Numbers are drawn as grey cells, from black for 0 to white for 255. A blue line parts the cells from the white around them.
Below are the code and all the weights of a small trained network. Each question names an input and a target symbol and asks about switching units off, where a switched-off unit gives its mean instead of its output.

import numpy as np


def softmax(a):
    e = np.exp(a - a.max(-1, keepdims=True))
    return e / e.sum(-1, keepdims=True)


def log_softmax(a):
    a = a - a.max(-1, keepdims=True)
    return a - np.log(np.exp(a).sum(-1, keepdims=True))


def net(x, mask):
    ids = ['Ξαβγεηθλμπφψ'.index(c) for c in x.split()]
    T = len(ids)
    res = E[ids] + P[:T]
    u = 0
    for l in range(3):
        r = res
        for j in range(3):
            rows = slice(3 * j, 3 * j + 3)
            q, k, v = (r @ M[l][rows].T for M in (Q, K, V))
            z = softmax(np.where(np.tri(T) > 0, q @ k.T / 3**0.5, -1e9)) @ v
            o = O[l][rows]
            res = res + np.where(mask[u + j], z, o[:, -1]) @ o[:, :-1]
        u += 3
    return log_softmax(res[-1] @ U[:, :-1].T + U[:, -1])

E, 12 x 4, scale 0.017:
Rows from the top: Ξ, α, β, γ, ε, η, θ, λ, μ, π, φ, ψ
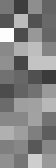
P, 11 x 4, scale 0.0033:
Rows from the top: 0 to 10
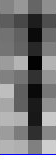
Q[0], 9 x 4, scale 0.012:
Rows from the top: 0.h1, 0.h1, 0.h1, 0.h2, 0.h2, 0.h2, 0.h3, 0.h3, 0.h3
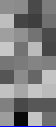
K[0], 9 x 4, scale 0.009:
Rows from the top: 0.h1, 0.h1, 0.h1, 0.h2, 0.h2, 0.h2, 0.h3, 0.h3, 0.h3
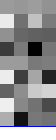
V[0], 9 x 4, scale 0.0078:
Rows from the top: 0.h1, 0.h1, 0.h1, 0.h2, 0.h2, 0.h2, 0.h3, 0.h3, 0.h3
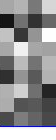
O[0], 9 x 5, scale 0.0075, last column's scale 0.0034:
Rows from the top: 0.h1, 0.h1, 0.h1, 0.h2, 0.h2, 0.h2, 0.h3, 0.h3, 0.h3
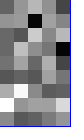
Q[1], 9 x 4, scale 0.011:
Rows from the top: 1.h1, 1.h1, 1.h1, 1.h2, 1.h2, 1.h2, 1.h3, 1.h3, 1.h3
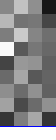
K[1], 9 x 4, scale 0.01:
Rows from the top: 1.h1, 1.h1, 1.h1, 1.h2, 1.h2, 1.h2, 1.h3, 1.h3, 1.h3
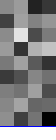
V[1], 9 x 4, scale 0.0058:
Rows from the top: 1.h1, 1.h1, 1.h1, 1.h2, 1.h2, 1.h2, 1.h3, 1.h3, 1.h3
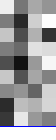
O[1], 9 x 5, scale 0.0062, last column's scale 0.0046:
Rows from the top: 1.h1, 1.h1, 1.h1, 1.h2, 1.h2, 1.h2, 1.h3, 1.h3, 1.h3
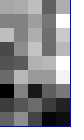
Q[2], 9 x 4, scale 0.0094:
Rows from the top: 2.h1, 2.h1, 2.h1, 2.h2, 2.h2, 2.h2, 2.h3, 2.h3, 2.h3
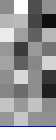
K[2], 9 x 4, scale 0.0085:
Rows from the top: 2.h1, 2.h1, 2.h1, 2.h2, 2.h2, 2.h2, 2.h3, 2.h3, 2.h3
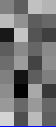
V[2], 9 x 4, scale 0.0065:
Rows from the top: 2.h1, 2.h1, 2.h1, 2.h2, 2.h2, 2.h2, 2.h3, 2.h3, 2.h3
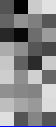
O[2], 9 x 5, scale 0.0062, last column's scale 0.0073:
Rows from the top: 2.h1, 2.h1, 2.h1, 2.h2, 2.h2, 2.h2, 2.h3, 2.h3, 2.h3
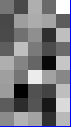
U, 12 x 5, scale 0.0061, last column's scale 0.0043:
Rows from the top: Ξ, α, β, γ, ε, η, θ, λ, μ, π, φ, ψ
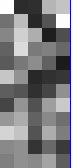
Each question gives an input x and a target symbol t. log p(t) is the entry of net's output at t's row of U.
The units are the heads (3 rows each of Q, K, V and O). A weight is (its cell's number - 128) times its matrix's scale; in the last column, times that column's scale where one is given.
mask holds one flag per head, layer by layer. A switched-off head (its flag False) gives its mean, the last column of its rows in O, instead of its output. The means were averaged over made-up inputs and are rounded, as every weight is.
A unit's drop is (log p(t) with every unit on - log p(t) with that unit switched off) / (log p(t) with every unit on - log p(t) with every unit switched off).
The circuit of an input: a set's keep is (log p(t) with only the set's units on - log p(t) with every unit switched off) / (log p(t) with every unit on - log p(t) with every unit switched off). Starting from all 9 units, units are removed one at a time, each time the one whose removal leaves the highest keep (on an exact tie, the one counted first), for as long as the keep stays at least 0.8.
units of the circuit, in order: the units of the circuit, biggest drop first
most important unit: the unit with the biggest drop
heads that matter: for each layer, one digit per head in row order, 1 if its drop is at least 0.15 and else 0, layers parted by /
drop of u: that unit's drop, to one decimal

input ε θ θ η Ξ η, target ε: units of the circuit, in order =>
[1.h2, 2.h1, 0.h1, 0.h3]
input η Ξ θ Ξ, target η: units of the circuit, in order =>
[2.h2, 0.h1, 1.h2, 0.h3]
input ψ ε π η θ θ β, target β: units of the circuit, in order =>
[0.h1, 2.h3]
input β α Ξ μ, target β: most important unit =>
2.h3
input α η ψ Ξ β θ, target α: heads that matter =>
100 / 101 / 110
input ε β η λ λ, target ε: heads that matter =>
101 / 010 / 110
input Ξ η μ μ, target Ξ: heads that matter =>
010 / 001 / 100
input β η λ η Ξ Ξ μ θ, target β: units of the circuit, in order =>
[2.h3, 1.h1, 0.h2, 0.h1]
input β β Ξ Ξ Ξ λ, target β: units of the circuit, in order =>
[2.h3, 1.h1, 0.h2]
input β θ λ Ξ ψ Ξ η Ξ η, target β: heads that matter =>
111 / 100 / 001
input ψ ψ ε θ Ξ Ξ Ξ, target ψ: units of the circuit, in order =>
[2.h2, 0.h1, 1.h2, 1.h1]
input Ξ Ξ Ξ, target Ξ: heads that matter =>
000 / 001 / 000
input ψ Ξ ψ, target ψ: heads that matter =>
100 / 010 / 010
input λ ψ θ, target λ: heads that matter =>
011 / 001 / 011
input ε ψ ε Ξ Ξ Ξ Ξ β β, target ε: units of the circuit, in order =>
[0.h1, 2.h1, 1.h2]
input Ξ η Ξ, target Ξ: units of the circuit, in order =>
[1.h3, 0.h2, 0.h3]
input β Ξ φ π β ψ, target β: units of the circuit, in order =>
[2.h3, 1.h1, 0.h1]
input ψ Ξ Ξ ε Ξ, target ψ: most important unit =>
2.h2
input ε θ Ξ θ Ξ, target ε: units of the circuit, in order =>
[2.h1, 1.h2, 0.h1, 0.h3]
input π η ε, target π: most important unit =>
2.h1
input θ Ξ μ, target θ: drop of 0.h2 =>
0.2
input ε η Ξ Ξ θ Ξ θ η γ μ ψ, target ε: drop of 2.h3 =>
0.0
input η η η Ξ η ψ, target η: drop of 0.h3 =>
0.0
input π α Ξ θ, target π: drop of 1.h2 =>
0.3
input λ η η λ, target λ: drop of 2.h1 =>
0.1
